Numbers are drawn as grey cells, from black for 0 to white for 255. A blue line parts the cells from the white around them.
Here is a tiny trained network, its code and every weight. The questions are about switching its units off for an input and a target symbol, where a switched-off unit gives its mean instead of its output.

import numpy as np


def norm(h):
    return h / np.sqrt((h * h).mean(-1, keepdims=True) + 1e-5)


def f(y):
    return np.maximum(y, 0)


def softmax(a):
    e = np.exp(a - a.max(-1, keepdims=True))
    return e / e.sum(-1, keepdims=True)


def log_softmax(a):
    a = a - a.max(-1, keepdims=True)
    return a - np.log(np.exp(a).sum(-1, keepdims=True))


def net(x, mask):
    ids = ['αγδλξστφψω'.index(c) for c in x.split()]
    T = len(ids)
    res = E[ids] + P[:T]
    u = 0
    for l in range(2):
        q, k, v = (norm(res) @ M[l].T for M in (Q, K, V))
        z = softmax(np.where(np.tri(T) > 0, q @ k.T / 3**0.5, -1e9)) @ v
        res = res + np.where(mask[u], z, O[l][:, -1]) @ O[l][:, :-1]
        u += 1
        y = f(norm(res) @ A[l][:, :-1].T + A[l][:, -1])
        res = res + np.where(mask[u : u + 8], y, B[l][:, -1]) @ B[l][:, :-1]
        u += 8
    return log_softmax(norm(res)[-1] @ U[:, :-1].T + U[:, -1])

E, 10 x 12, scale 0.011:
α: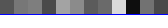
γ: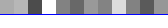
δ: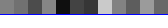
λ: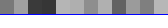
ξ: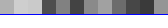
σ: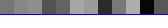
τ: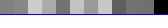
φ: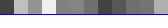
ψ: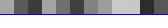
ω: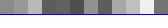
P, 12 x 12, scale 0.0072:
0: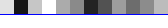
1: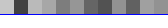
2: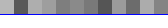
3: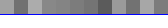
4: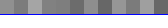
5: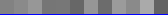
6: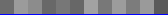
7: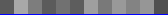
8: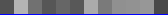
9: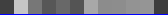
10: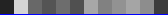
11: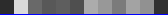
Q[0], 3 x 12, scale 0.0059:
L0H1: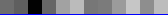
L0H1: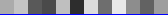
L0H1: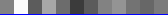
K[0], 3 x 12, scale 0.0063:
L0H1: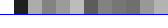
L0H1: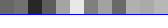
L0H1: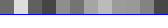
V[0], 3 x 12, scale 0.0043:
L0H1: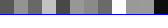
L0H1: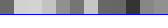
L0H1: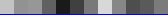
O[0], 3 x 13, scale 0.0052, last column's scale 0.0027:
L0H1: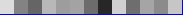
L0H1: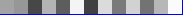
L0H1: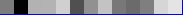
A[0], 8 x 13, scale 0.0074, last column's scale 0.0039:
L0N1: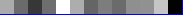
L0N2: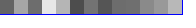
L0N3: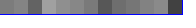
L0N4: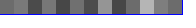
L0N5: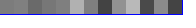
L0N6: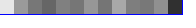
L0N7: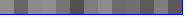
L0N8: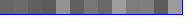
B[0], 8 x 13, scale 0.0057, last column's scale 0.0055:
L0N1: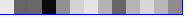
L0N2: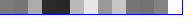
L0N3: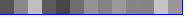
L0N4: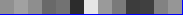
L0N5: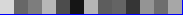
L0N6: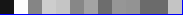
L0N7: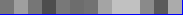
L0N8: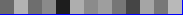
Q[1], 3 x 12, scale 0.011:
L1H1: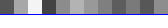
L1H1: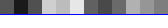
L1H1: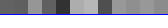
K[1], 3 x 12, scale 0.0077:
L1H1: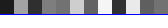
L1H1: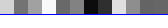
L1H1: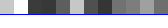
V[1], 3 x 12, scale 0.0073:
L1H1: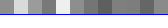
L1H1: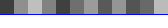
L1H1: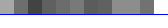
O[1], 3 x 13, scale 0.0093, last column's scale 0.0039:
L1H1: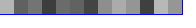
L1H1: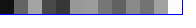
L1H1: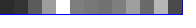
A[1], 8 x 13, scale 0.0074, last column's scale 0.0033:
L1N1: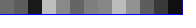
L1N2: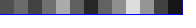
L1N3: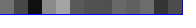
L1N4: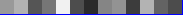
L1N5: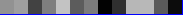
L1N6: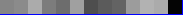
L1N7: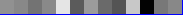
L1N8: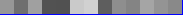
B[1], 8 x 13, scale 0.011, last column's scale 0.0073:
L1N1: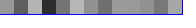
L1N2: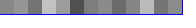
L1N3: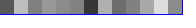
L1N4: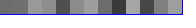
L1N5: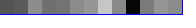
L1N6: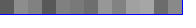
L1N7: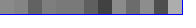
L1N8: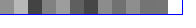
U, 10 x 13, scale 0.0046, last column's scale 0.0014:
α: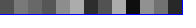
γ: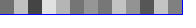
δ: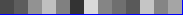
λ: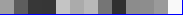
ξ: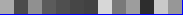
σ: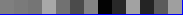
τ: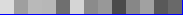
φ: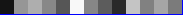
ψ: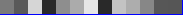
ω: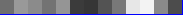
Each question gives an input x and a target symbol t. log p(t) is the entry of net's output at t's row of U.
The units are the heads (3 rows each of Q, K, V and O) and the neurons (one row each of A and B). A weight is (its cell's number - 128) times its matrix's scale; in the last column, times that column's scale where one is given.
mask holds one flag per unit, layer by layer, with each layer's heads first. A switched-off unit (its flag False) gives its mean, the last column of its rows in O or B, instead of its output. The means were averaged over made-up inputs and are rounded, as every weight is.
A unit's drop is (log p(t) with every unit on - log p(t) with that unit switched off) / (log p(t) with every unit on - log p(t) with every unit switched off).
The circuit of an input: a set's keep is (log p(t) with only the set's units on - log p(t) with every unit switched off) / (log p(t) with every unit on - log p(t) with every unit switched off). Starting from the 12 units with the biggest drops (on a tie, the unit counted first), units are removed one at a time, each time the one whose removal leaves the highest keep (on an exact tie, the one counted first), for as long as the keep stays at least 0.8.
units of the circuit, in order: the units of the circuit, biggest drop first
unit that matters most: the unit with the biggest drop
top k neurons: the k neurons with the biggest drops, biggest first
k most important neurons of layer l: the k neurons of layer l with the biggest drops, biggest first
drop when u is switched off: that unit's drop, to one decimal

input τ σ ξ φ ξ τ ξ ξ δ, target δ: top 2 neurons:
L0N4, L0N2
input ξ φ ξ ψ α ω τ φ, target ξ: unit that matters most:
L0H1
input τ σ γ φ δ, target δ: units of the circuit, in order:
L0N4, L1H1, L0H1
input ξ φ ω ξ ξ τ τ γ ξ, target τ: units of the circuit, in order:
L1H1, L0H1
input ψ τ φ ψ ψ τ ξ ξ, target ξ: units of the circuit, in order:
L1H1, L0H1, L0N2
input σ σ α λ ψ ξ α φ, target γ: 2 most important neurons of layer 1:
L1N8, L1N1
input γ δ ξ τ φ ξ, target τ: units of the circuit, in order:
L0H1, L0N2, L1H1
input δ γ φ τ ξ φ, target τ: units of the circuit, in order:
L0H1, L1H1, L0N2
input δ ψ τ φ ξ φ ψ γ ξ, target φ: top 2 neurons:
L0N2, L0N6
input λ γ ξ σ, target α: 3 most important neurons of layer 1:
L1N5, L1N7, L1N3
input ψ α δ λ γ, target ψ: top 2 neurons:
L0N1, L1N1
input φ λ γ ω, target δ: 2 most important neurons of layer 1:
L1N5, L1N2
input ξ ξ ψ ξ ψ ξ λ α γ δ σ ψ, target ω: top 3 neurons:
L0N2, L1N3, L1N2
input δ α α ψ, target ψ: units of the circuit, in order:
L1N1
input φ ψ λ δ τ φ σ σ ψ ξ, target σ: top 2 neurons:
L1N4, L0N2
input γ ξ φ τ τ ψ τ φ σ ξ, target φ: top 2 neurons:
L0N2, L0N3
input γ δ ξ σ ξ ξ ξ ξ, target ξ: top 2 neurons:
L0N2, L0N8
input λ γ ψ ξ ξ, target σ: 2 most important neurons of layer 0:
L0N1, L0N2
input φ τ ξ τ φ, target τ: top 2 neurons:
L0N2, L0N5
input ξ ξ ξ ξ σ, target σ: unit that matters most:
L0H1
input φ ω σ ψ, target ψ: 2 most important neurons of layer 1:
L1N1, L1N8
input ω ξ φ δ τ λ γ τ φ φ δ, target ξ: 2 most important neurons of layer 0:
L0N4, L0N2
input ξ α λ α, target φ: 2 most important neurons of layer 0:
L0N2, L0N1
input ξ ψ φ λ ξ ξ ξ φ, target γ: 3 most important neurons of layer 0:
L0N2, L0N1, L0N8
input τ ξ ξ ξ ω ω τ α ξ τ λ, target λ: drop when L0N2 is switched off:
0.2
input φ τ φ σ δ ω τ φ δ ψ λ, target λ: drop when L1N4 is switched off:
0.2
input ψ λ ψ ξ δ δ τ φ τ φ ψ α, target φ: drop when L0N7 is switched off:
0.0
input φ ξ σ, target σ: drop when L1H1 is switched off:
0.1
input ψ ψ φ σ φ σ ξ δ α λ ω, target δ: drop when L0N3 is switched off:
0.1
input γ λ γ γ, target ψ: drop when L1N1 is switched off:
0.3
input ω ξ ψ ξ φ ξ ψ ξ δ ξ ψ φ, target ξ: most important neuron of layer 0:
L0N2
